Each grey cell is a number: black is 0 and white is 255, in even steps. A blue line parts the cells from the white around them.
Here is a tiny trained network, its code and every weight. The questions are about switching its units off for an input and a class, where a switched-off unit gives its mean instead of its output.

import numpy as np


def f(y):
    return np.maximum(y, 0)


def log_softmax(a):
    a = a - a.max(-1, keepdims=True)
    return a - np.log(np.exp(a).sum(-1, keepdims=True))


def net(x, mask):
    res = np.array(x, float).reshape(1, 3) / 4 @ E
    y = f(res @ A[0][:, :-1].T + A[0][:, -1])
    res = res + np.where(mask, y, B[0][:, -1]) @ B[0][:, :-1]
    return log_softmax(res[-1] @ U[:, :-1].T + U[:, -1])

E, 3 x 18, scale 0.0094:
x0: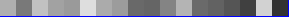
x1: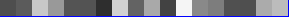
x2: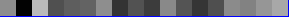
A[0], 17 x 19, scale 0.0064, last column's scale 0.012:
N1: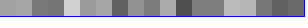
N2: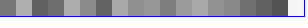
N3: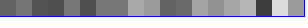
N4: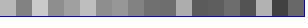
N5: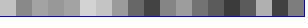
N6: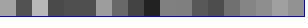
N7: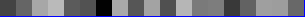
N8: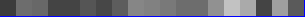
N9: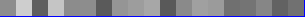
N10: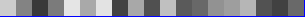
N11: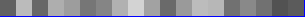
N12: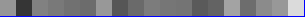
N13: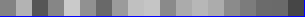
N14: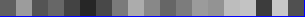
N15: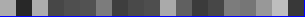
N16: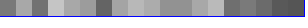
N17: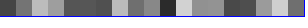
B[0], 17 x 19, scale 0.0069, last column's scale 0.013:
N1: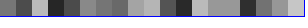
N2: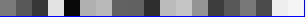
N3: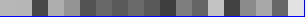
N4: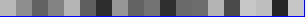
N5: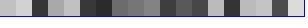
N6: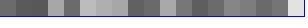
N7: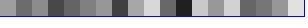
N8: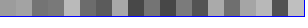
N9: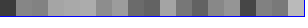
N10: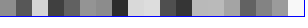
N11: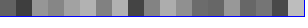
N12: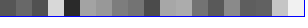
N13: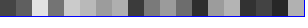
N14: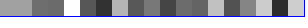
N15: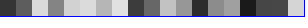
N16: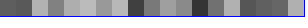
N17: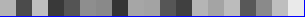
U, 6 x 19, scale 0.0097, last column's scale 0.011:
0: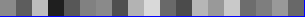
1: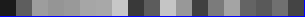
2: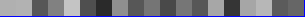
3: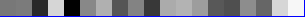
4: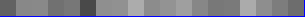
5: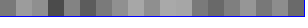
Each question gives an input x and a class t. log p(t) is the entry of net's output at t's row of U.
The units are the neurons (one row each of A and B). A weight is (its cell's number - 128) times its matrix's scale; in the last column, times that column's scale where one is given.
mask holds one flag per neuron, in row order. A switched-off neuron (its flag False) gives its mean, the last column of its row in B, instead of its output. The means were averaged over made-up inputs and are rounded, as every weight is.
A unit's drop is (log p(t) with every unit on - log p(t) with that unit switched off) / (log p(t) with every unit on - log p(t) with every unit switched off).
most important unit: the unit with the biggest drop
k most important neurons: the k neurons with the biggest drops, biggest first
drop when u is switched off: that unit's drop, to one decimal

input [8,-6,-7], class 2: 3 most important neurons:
[N5, N4, N15]
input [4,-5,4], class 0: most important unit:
N10
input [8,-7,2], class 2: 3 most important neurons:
[N5, N4, N17]
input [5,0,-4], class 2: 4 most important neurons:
[N5, N15, N4, N12]
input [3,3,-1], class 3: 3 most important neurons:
[N10, N14, N1]
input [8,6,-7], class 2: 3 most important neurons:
[N5, N4, N15]
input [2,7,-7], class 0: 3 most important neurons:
[N17, N7, N15]
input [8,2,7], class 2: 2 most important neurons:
[N5, N4]
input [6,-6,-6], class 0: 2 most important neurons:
[N10, N1]
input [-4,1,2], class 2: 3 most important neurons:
[N2, N14, N8]
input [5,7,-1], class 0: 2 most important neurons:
[N17, N7]
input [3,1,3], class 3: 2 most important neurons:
[N14, N13]
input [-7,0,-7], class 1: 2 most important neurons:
[N13, N5]
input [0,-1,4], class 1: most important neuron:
[N2]
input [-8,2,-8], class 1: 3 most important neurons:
[N13, N11, N2]
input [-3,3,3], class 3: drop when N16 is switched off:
0.2
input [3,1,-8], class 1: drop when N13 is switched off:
0.0
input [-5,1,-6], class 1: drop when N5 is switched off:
0.1
